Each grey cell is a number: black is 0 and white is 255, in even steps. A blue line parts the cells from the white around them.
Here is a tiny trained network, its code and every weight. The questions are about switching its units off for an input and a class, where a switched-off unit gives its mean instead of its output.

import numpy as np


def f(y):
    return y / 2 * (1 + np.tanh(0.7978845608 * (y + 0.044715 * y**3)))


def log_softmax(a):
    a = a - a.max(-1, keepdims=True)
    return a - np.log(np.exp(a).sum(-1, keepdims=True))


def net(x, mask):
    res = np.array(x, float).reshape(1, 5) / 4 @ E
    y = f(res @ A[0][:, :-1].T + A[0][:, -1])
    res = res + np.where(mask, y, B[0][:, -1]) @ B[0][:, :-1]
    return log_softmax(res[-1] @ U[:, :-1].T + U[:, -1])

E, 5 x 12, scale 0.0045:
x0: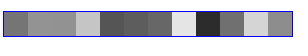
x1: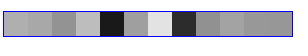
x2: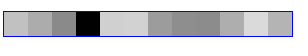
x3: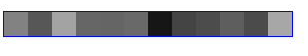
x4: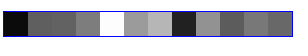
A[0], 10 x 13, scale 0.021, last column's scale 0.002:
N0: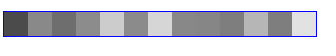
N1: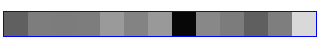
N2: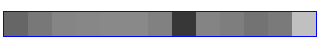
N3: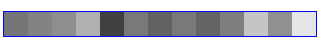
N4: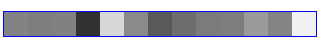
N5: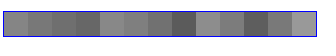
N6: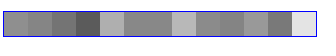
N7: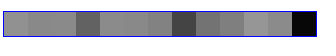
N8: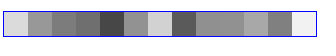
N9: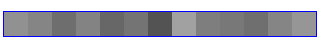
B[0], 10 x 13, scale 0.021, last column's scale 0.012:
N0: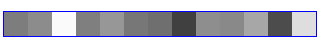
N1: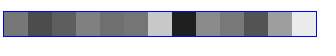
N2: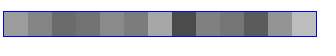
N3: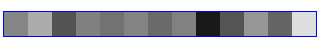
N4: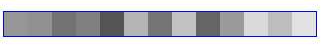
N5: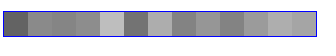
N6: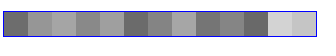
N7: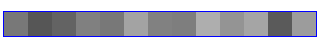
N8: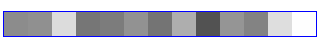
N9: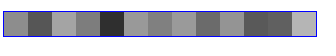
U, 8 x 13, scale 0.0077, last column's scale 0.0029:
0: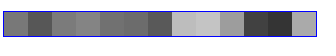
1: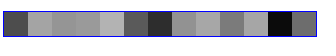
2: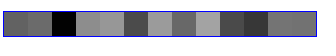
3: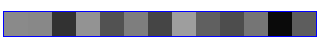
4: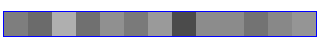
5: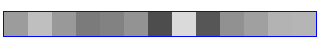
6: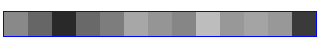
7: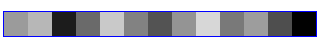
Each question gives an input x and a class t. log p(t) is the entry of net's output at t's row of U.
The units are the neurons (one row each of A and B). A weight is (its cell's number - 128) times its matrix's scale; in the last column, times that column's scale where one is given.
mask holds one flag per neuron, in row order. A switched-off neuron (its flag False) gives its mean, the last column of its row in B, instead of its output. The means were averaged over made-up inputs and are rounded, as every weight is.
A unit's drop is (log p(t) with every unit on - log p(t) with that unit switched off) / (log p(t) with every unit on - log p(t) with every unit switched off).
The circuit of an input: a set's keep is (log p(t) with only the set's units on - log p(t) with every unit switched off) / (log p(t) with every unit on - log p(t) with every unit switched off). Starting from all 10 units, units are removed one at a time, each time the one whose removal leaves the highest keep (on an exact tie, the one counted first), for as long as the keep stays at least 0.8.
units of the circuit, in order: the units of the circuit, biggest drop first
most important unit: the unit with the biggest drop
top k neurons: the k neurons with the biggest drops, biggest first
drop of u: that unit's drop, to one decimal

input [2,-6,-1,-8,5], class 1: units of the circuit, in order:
N0, N1
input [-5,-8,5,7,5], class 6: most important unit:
N1
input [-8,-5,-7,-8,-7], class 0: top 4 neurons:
N8, N3, N4, N1
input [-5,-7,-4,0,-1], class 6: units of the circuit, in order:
N8, N0
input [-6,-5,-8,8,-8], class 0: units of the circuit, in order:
N8, N9
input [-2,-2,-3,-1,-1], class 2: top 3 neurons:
N8, N0, N4
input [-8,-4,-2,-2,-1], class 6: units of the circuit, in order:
N0, N8
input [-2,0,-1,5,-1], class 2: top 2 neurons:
N8, N0
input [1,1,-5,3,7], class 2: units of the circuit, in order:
N8, N1
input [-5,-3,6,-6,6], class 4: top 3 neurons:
N0, N1, N8
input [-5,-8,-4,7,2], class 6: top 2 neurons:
N4, N0
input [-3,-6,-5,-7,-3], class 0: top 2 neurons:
N8, N4
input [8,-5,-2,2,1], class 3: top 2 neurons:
N8, N4
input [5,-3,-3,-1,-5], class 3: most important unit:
N8
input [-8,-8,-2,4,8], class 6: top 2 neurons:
N4, N8
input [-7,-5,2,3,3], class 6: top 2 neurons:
N4, N1
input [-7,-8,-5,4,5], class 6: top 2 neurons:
N4, N3
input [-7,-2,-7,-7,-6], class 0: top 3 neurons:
N4, N3, N8
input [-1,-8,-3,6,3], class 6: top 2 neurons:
N8, N4
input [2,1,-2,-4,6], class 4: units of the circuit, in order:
N0
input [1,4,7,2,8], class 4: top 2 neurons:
N0, N1
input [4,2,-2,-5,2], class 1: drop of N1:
0.2
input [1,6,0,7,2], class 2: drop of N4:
0.1
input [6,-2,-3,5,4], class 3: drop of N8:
0.3
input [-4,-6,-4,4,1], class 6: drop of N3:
0.1
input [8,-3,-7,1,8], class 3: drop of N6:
0.2
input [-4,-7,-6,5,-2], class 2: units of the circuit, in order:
N8
